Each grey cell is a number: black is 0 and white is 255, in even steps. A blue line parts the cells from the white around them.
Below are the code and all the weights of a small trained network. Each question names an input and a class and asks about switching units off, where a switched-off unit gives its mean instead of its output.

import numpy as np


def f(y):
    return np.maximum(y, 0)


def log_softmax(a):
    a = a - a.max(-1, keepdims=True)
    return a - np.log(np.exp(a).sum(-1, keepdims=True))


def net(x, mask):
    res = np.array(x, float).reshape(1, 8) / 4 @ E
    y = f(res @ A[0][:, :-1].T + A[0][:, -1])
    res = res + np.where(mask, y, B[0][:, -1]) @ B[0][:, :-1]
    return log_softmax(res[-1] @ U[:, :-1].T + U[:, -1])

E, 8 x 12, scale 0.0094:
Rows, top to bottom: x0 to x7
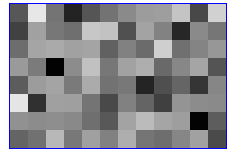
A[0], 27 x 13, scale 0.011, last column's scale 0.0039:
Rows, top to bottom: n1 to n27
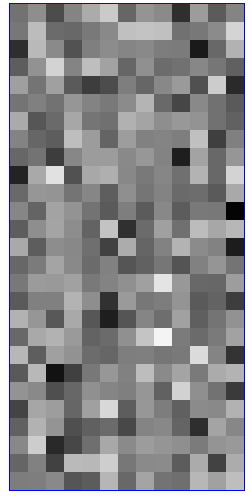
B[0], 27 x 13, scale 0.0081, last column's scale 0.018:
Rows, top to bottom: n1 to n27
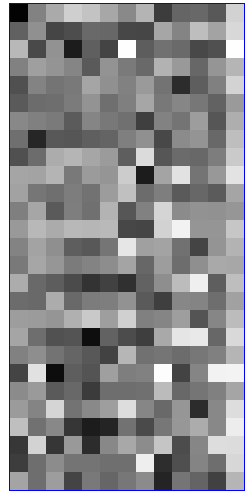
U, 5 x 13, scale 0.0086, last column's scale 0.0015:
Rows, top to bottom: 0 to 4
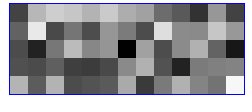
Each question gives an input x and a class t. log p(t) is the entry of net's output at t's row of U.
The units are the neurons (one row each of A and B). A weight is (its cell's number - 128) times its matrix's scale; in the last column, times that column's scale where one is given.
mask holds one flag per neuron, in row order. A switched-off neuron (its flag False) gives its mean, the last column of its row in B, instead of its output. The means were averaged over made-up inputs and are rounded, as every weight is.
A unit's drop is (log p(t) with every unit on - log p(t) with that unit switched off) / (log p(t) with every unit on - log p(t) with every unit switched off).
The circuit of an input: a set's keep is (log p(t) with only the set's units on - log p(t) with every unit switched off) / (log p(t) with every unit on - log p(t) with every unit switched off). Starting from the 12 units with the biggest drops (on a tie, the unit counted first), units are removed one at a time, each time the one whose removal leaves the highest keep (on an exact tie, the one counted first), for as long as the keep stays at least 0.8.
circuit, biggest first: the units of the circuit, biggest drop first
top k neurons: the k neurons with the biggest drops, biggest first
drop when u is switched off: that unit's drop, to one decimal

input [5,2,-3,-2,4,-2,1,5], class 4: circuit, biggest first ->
n3
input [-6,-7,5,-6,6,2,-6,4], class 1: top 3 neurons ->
n12; n3; n24
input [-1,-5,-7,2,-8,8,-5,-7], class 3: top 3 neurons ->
n10; n13; n19
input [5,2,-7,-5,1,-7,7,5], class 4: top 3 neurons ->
n3; n24; n23
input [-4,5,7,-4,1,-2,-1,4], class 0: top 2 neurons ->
n24; n1
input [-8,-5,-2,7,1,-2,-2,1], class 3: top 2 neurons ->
n13; n20
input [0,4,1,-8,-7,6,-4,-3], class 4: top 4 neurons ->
n21; n25; n27; n2
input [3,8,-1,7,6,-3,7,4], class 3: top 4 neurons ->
n3; n26; n13; n1
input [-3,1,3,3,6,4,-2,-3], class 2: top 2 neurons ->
n3; n23
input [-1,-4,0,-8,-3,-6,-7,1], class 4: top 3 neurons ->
n21; n25; n27
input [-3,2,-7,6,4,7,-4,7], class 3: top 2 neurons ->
n20; n13
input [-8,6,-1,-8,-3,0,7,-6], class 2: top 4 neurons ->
n21; n3; n10; n25
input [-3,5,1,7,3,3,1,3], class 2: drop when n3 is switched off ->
0.1
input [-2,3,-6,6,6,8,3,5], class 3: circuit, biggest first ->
n10
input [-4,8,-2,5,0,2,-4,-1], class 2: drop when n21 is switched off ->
0.2
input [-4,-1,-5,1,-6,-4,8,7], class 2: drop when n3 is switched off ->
0.3
